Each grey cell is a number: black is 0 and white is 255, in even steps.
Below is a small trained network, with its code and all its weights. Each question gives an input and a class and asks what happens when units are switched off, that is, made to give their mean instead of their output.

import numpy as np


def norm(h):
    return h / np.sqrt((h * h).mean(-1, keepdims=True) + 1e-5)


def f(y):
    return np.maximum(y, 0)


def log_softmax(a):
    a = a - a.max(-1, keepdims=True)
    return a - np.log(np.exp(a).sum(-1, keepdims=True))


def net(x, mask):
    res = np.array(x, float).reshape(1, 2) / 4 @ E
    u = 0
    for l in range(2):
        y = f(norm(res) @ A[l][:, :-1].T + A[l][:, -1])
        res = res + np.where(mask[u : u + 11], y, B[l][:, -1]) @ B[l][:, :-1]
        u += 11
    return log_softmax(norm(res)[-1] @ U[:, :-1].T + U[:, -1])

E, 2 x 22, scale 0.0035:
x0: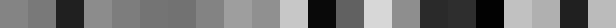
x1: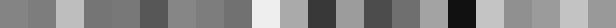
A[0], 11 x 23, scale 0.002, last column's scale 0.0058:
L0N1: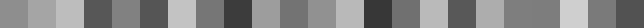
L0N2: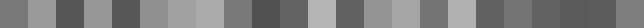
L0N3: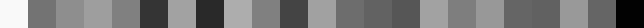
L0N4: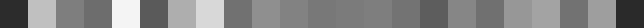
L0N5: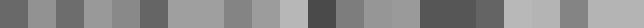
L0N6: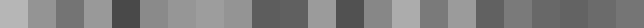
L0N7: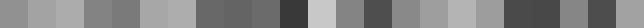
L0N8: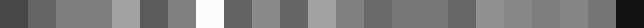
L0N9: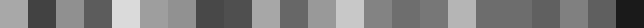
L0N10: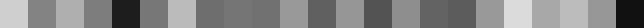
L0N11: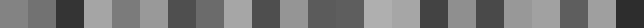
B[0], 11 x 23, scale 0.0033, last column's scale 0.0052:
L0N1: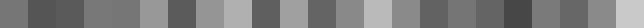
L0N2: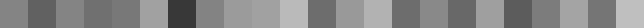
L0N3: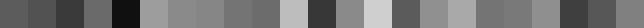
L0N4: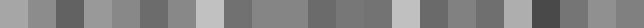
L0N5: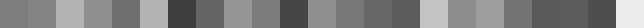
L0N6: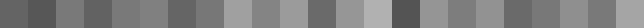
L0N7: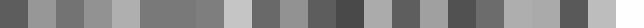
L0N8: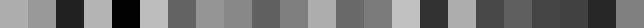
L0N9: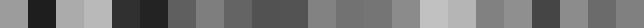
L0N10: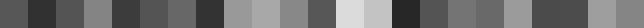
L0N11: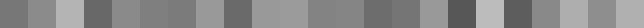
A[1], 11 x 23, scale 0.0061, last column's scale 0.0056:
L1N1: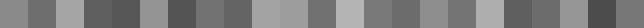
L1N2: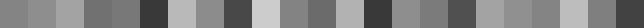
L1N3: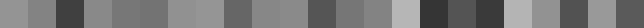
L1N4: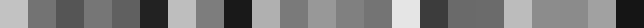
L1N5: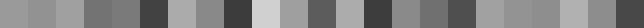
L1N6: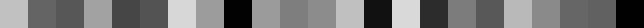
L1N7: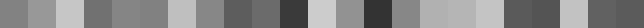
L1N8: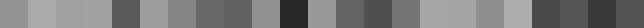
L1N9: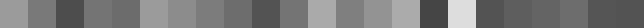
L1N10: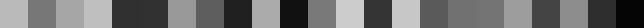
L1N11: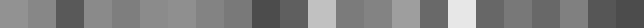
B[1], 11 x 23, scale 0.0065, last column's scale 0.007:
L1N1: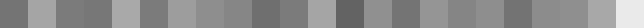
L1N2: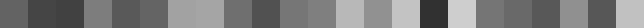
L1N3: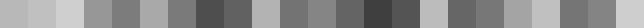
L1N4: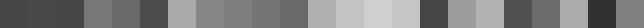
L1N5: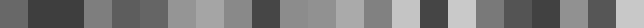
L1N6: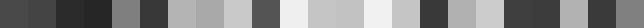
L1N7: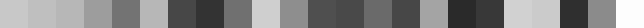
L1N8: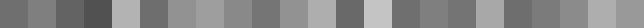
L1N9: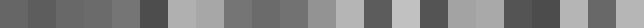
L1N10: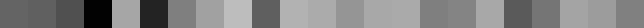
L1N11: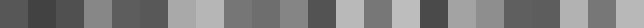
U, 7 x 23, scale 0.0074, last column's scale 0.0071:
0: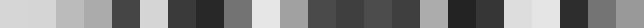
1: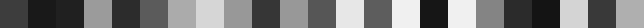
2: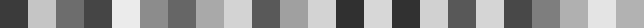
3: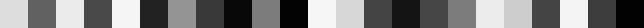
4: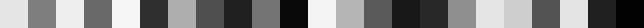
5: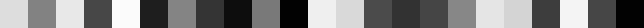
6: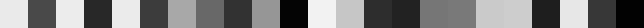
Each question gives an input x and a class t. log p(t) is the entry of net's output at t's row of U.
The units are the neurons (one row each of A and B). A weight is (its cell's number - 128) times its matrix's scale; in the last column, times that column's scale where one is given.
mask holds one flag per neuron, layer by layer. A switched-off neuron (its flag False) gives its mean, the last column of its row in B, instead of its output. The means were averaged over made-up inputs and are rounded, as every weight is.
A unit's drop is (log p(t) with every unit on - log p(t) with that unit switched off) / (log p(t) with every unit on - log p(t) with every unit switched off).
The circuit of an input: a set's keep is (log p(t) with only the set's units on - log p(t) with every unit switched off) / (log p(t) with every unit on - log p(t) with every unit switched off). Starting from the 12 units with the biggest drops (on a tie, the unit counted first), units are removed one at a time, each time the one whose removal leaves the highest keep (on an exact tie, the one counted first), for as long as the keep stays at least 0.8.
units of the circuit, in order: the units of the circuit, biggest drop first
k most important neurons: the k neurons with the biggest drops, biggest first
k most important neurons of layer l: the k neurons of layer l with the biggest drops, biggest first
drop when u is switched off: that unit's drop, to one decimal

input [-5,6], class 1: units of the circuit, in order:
L1N2
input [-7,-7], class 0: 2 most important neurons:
L1N7, L0N1
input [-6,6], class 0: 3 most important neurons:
L1N7, L1N11, L1N9
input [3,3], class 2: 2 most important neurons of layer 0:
L0N5, L0N7
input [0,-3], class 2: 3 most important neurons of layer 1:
L1N7, L1N5, L1N2
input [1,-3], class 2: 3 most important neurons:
L0N2, L0N11, L1N7
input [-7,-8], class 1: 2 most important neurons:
L1N11, L1N9
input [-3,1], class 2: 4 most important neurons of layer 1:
L1N7, L1N5, L1N2, L1N3
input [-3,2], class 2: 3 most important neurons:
L0N1, L1N7, L0N7
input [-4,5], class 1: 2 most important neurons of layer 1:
L1N2, L1N5
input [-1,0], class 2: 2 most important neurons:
L1N7, L1N3
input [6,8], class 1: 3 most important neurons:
L1N5, L1N7, L0N7
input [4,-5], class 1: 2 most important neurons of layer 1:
L1N7, L1N9
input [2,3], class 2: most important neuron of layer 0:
L0N5
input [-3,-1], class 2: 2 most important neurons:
L0N7, L1N7
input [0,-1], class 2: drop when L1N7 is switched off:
0.3
